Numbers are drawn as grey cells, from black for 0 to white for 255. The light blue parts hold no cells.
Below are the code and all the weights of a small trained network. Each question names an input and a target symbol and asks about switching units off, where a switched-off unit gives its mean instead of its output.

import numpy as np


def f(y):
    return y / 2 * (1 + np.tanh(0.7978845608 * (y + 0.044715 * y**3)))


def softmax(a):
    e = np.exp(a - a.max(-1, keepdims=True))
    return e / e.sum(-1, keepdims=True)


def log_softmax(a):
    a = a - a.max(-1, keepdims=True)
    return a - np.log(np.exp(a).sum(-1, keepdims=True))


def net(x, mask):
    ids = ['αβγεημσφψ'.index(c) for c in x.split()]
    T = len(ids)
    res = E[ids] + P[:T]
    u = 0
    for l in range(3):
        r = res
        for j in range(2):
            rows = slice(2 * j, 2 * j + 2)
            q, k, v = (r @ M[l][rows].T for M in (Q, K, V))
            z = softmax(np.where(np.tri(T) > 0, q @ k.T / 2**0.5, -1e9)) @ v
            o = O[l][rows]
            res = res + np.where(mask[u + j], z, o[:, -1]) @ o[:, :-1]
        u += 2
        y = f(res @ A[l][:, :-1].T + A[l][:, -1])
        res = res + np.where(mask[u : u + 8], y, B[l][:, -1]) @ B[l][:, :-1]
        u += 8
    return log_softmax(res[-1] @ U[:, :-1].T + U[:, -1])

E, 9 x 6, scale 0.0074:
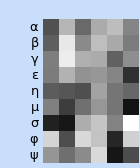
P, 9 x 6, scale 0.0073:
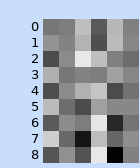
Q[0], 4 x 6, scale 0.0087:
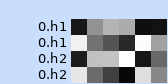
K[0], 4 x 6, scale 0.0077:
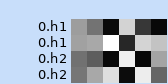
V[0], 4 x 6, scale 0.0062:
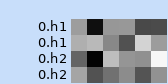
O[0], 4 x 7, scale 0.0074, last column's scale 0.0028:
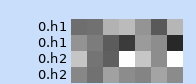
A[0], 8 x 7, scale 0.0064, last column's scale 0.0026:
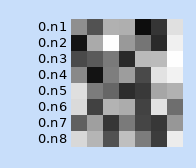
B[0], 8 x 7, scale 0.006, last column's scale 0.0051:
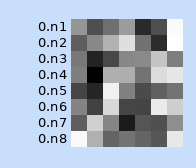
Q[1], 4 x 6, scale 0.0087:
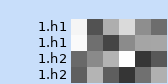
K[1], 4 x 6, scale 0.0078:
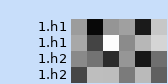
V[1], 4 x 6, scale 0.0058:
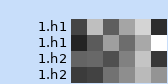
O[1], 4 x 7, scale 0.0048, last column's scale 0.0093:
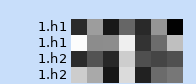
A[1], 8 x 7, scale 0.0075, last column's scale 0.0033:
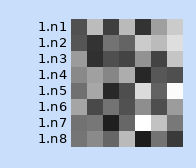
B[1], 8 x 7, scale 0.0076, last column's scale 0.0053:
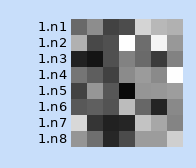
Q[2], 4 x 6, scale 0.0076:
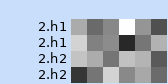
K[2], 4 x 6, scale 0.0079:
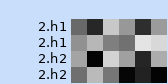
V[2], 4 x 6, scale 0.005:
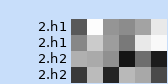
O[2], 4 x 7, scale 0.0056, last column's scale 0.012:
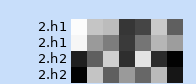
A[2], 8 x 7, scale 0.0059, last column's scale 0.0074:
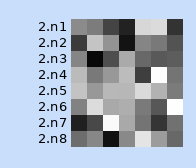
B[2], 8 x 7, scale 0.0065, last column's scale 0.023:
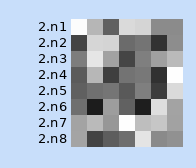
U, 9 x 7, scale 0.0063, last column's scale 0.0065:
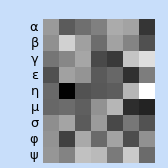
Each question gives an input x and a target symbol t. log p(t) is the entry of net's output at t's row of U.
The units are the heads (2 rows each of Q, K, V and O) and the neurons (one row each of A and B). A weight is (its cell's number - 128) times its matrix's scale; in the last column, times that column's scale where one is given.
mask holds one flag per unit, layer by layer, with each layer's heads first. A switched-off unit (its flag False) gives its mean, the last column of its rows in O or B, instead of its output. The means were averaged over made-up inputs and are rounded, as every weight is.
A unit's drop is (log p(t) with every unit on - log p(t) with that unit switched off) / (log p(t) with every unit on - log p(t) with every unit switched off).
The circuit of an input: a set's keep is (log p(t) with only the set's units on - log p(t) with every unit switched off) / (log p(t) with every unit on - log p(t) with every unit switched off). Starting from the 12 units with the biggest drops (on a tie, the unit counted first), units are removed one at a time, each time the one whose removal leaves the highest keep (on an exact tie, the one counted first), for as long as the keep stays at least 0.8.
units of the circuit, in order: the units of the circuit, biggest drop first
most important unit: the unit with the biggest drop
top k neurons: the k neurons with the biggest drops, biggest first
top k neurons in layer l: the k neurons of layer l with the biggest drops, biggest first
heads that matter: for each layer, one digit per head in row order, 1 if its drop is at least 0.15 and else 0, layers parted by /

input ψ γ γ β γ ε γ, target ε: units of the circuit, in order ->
(2.h2, 0.h2)
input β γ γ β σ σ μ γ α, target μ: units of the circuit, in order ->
(0.h1, 2.h1, 0.n1, 0.n2)
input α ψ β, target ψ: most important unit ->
2.n7
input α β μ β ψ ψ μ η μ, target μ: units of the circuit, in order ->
(2.h1, 0.n1, 0.h1)
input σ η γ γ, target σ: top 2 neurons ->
(2.n4, 0.n4)
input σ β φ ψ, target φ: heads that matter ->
00 / 11 / 01
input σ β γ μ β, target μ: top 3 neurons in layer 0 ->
(0.n2, 0.n6, 0.n4)
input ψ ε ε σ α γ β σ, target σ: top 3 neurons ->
(2.n4, 1.n2, 0.n4)
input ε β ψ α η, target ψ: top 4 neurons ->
(2.n7, 0.n1, 2.n4, 2.n5)
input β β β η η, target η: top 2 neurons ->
(2.n4, 1.n1)
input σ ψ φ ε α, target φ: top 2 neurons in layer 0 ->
(0.n6, 0.n1)
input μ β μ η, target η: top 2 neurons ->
(0.n2, 2.n4)
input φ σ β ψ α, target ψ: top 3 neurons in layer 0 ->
(0.n2, 0.n1, 0.n8)
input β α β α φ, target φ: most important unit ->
1.h1
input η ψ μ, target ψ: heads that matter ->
00 / 00 / 10
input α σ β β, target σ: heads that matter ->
00 / 00 / 01
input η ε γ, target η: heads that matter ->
00 / 11 / 00
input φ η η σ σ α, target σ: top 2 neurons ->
(0.n4, 0.n8)
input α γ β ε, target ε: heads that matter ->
01 / 10 / 01
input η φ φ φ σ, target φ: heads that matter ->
01 / 11 / 01
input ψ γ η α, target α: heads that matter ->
10 / 10 / 00
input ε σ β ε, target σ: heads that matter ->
00 / 00 / 01
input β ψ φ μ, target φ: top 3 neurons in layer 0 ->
(0.n6, 0.n4, 0.n1)
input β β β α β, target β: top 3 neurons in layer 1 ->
(1.n1, 1.n5, 1.n8)
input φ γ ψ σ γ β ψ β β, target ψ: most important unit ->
0.h1
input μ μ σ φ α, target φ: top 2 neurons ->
(0.n6, 2.n5)
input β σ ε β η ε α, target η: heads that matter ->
11 / 10 / 00
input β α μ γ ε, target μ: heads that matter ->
10 / 11 / 11
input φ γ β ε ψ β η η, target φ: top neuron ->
(0.n6)
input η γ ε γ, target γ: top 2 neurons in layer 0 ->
(0.n4, 0.n1)
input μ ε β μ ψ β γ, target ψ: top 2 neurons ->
(2.n7, 2.n4)
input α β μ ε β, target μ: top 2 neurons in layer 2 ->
(2.n8, 2.n3)
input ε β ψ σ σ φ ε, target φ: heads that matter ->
00 / 11 / 01
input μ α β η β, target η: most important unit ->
1.h1
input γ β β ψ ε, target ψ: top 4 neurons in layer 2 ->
(2.n7, 2.n4, 2.n5, 2.n6)
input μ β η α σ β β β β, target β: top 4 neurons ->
(1.n1, 0.n4, 0.n6, 2.n1)
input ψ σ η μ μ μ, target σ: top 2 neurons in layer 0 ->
(0.n8, 0.n1)
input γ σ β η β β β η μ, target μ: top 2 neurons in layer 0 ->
(0.n1, 0.n6)
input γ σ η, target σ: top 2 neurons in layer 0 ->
(0.n4, 0.n3)
